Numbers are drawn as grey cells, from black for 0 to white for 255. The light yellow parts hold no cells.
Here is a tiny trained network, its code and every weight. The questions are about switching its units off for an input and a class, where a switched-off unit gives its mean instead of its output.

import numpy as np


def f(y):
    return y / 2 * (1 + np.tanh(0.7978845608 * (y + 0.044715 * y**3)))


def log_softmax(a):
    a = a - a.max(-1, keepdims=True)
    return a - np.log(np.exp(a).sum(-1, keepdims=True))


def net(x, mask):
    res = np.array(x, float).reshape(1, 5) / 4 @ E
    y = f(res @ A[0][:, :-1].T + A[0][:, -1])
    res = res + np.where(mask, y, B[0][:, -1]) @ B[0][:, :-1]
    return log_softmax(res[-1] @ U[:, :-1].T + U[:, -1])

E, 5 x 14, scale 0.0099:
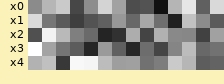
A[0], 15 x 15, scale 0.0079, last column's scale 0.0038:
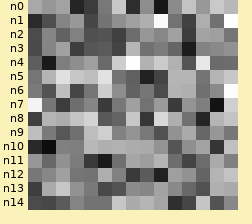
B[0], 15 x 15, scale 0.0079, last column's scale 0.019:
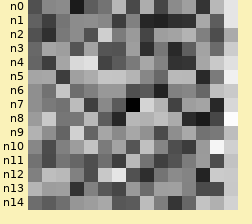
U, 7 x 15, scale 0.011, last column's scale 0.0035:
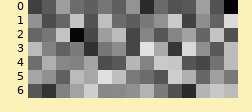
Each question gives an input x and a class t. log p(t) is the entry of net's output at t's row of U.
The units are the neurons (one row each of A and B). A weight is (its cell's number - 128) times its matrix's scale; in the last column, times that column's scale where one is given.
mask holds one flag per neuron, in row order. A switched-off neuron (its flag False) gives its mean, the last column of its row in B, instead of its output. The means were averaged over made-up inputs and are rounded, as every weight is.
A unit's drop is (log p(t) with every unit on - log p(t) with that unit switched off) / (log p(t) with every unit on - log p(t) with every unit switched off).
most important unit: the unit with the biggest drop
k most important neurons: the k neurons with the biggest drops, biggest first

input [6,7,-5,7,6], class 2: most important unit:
n0
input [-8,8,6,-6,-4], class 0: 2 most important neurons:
n11; n1
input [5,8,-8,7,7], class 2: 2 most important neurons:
n0; n6
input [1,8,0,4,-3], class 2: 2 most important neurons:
n0; n8
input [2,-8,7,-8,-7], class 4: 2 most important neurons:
n8; n13
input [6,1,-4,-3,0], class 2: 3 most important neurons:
n0; n6; n8
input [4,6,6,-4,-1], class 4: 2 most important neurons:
n6; n12
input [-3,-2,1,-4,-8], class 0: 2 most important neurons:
n3; n1
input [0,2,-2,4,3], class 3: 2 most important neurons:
n7; n5
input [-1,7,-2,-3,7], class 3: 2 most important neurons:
n7; n1
